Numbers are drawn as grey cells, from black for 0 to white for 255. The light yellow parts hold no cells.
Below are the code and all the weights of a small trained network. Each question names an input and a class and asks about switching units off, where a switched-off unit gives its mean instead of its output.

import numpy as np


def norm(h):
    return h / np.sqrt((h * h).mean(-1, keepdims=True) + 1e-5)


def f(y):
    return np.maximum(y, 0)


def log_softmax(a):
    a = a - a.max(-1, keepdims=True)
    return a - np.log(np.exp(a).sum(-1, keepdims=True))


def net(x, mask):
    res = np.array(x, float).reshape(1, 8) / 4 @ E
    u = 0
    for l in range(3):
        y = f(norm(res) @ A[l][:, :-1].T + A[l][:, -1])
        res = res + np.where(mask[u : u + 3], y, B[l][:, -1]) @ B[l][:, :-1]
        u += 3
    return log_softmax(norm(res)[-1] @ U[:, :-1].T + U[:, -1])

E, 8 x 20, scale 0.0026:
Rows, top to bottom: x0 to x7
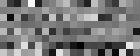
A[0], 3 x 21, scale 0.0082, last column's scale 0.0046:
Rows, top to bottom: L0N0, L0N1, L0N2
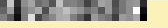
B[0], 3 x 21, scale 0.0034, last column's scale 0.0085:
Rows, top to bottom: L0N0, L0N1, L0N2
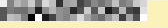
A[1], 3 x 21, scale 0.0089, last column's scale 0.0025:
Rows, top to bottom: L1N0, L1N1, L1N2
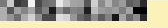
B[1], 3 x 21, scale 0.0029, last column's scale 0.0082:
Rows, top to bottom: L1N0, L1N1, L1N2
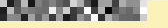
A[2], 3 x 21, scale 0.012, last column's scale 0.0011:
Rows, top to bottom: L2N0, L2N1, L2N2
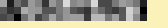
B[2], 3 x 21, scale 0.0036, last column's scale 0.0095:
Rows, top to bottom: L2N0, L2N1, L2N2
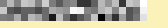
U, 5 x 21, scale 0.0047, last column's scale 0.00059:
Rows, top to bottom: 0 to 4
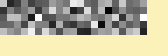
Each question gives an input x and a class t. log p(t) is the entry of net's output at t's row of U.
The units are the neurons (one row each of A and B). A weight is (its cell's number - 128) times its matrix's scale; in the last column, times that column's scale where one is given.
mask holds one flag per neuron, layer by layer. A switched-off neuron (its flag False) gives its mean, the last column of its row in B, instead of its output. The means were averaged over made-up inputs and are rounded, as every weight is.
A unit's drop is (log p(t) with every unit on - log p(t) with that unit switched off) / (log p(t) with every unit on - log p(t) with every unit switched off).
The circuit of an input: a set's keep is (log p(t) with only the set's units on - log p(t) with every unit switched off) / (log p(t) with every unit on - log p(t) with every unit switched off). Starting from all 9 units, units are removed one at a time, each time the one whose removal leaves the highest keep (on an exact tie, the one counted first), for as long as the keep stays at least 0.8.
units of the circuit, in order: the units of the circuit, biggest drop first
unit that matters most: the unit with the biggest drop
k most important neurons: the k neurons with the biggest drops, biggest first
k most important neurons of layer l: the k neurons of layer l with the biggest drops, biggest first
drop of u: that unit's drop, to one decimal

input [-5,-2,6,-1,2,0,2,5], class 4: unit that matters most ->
L0N2
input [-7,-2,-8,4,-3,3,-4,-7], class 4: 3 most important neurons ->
L0N2, L0N0, L1N2
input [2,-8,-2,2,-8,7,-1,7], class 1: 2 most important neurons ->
L0N1, L2N2
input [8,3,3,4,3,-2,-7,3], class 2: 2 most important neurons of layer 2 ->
L2N1, L2N0
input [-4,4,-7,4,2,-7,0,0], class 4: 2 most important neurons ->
L0N2, L0N0
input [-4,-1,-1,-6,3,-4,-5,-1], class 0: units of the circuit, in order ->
L0N2, L1N0
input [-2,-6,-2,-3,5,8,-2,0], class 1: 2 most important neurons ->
L1N1, L0N2
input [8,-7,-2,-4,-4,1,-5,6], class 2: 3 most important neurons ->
L0N2, L2N1, L2N2
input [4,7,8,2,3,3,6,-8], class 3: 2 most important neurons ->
L2N2, L0N0
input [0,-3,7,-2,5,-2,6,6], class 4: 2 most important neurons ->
L2N0, L1N0
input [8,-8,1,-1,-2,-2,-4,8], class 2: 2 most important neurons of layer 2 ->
L2N2, L2N0
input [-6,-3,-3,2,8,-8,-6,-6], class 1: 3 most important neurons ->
L1N1, L0N2, L2N1
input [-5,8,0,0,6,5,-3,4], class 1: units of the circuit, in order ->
L0N2, L1N1
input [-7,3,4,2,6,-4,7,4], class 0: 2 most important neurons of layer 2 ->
L2N1, L2N2
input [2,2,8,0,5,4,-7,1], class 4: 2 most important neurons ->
L2N0, L2N1
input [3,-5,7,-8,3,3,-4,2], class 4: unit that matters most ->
L2N0
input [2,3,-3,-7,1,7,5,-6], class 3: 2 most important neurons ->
L2N2, L1N0
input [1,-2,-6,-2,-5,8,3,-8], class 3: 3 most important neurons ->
L2N2, L1N1, L2N0
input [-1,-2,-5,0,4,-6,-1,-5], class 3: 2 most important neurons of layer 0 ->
L0N2, L0N1
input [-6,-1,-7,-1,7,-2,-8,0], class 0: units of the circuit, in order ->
L1N0, L0N2
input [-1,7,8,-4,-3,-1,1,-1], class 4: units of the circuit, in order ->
L2N0
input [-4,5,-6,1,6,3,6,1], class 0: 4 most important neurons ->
L2N1, L0N2, L2N0, L0N1
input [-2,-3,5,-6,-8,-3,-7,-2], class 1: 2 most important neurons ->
L0N1, L2N1
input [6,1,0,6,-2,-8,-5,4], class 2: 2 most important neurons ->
L0N2, L2N1
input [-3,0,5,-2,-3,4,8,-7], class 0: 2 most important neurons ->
L2N1, L0N2
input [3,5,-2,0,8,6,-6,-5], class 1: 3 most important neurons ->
L1N1, L2N1, L2N2
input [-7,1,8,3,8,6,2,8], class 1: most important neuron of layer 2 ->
L2N2
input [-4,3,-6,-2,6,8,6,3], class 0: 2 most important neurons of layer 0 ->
L0N2, L0N1
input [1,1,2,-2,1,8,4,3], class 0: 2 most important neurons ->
L2N1, L2N2
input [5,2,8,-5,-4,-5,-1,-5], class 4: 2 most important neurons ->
L2N0, L1N1
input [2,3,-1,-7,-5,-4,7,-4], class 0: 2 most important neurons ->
L2N1, L1N1
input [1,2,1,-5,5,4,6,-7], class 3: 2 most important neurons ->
L2N2, L1N0
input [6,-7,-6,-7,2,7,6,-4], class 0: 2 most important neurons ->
L2N1, L2N0
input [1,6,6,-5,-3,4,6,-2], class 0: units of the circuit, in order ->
L2N1
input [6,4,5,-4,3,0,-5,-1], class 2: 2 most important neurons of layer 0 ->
L0N2, L0N0
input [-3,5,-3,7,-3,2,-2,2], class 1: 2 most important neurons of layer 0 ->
L0N1, L0N2
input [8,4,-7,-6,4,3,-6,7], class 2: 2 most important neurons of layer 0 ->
L0N2, L0N1
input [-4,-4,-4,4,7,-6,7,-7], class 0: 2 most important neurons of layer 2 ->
L2N1, L2N0
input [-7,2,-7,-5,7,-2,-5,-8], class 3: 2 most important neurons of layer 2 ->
L2N2, L2N0
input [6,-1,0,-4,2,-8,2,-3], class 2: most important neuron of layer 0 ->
L0N2
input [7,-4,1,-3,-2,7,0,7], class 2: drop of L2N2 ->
0.2
